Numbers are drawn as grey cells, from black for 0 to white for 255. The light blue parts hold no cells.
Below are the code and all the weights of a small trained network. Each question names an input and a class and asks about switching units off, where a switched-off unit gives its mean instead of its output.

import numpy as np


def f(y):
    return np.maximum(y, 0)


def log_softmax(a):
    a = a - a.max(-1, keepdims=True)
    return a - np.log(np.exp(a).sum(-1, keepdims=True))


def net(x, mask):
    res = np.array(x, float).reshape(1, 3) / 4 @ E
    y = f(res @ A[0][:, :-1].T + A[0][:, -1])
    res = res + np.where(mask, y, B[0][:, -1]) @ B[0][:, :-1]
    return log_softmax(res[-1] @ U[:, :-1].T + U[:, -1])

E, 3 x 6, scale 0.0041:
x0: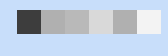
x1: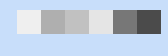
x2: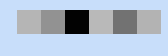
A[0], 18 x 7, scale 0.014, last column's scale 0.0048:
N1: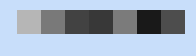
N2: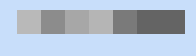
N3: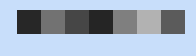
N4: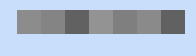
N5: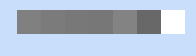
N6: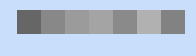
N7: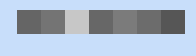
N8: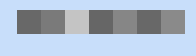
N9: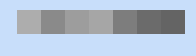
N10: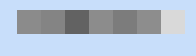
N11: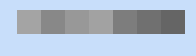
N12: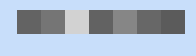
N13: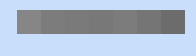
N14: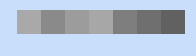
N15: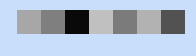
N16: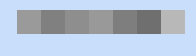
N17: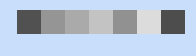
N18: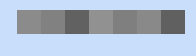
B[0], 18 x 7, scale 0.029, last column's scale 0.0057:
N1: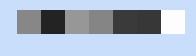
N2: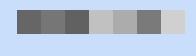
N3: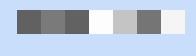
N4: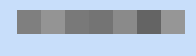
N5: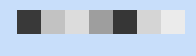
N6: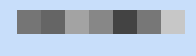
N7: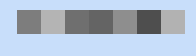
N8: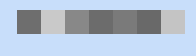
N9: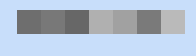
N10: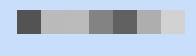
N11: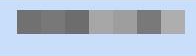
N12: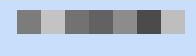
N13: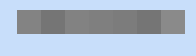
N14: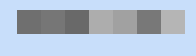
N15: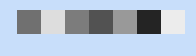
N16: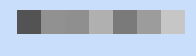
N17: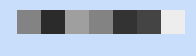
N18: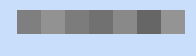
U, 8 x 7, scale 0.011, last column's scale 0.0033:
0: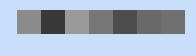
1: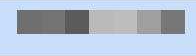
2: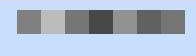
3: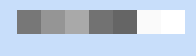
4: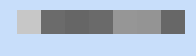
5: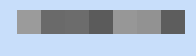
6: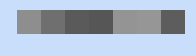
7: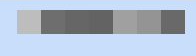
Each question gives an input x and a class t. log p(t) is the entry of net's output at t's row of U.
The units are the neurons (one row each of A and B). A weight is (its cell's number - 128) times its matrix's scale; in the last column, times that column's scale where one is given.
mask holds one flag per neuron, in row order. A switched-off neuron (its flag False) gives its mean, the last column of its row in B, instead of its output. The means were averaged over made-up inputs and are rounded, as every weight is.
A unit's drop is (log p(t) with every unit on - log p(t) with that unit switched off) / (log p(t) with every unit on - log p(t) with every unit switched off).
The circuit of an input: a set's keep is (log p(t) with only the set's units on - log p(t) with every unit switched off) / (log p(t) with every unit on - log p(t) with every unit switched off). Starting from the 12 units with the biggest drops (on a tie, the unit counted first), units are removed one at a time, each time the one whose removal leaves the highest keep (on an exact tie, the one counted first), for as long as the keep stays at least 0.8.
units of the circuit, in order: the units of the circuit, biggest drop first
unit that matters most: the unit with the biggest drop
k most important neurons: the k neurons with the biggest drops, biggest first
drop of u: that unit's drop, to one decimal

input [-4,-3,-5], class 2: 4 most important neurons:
(N17 N12 N8 N7)
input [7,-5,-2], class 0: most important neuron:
(N17)
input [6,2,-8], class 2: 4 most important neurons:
(N12 N1 N8 N7)
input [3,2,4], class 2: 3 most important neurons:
(N15 N1 N3)
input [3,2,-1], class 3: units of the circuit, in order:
(N1 N3 N15)
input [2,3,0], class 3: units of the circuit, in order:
(N3 N1 N15)
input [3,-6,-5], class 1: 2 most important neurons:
(N3 N15)
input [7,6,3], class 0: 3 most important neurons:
(N17 N3 N6)
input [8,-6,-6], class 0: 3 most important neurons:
(N17 N6 N15)
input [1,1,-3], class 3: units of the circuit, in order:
(N15 N1 N3)
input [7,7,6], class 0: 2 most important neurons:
(N17 N3)
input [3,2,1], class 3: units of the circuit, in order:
(N1 N3 N15)
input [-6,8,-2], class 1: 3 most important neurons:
(N2 N17 N9)
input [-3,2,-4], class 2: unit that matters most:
N17
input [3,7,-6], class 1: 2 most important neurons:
(N2 N15)
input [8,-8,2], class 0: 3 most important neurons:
(N17 N6 N2)
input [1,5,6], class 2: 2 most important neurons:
(N15 N3)
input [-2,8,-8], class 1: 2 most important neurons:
(N2 N15)
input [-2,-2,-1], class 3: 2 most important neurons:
(N17 N15)
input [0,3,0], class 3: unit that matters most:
N3
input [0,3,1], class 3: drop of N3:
0.7
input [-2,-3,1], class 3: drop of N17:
0.2
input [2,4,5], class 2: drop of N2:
-0.1
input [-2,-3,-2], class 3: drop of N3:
-0.1
